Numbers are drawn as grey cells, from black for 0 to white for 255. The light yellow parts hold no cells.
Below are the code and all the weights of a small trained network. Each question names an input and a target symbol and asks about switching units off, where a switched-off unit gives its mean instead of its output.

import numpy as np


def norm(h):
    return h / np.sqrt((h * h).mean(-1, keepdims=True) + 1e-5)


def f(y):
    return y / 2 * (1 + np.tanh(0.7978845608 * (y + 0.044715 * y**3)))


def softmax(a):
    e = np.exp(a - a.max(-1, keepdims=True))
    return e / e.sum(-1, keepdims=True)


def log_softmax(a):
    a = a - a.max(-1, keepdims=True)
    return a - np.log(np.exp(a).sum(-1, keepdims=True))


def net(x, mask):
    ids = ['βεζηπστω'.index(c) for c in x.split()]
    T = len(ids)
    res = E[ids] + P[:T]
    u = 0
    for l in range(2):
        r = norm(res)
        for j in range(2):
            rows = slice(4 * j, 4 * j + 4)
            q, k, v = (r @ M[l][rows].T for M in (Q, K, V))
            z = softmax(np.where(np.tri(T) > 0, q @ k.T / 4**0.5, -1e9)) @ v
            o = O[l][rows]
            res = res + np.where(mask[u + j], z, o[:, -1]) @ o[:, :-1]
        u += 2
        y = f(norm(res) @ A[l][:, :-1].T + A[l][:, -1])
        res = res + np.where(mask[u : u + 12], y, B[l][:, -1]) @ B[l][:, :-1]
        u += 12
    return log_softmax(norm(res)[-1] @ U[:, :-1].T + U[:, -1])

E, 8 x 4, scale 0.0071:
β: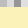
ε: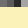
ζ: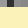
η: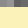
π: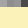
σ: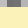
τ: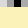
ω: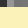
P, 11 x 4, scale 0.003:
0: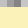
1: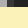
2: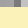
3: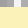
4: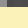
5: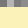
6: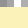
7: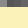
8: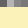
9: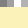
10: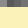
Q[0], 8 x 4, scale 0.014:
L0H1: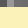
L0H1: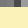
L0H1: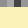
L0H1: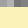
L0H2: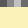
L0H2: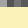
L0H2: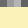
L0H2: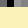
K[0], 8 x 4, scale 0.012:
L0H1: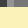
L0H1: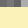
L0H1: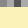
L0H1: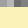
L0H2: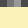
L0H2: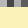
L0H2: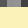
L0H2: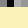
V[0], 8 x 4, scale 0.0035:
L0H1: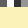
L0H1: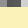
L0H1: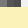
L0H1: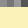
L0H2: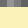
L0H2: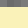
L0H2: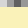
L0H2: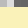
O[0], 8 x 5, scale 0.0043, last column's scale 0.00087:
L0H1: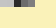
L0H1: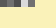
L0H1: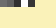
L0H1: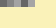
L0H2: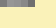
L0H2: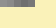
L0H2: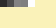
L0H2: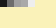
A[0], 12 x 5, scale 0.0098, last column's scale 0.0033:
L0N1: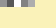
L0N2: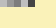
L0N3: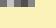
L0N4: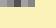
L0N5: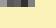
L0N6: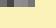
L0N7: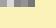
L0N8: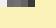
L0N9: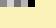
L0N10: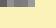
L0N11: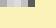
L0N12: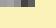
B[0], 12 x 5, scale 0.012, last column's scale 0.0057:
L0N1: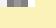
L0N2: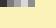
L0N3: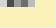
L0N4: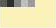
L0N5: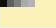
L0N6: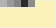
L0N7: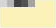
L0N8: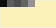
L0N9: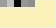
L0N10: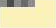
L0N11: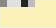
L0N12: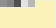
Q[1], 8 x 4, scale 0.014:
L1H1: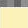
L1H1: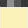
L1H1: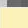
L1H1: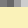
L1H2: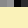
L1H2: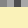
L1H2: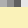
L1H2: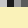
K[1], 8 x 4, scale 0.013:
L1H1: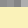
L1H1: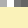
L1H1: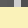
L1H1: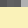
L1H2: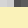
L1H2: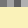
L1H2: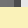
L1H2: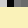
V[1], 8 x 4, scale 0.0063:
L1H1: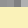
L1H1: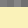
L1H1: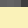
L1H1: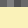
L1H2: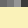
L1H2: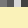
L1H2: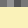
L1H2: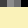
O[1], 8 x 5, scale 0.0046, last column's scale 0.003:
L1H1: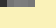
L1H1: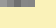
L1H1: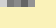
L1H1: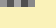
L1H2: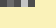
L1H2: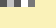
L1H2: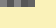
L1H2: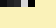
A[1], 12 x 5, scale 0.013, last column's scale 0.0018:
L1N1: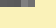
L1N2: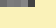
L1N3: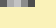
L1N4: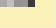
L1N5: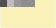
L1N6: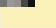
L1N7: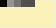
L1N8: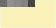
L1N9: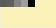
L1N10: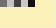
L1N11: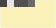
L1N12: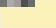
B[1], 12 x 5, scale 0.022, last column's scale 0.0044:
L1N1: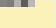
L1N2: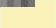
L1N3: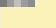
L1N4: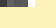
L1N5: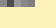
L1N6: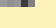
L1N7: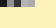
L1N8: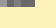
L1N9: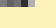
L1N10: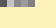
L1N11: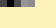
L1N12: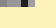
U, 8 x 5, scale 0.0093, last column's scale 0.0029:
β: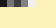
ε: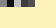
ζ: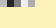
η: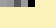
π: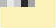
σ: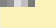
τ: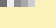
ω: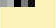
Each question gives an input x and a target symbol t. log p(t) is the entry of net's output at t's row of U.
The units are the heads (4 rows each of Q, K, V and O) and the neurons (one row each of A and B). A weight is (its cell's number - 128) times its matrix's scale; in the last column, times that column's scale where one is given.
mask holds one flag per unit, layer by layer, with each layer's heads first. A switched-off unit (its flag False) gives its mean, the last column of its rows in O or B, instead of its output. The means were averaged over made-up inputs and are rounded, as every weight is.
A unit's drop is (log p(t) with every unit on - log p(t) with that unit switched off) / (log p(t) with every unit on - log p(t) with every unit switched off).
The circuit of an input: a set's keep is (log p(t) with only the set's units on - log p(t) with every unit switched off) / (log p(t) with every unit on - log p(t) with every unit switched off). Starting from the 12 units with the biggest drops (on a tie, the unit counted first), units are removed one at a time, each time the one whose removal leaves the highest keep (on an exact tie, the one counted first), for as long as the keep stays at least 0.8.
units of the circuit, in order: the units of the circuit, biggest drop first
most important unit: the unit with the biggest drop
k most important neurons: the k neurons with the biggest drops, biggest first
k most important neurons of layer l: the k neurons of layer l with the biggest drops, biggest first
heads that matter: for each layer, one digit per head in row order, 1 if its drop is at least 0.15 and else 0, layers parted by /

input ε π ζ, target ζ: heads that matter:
11 / 00
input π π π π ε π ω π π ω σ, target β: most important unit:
L0N8
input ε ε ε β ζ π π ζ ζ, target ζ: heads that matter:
11 / 01
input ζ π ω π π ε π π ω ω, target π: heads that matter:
10 / 00
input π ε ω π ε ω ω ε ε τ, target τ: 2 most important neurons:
(L0N4; L1N10)
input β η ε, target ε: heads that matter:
00 / 01
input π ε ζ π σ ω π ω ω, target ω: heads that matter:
01 / 00
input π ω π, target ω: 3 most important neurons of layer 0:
(L0N12; L0N1; L0N4)
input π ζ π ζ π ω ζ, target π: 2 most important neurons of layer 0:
(L0N12; L0N3)
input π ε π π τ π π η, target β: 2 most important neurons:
(L0N1; L0N5)
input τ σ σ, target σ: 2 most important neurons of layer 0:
(L0N2; L0N1)
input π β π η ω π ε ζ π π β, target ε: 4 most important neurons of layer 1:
(L1N11; L1N5; L1N12; L1N7)
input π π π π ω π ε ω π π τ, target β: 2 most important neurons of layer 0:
(L0N1; L0N3)
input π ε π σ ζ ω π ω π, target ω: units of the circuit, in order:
(L0N12)
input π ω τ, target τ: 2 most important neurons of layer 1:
(L1N10; L1N4)
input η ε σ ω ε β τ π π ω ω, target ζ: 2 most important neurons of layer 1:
(L1N4; L1N12)
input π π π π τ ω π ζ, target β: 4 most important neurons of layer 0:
(L0N5; L0N8; L0N3; L0N12)
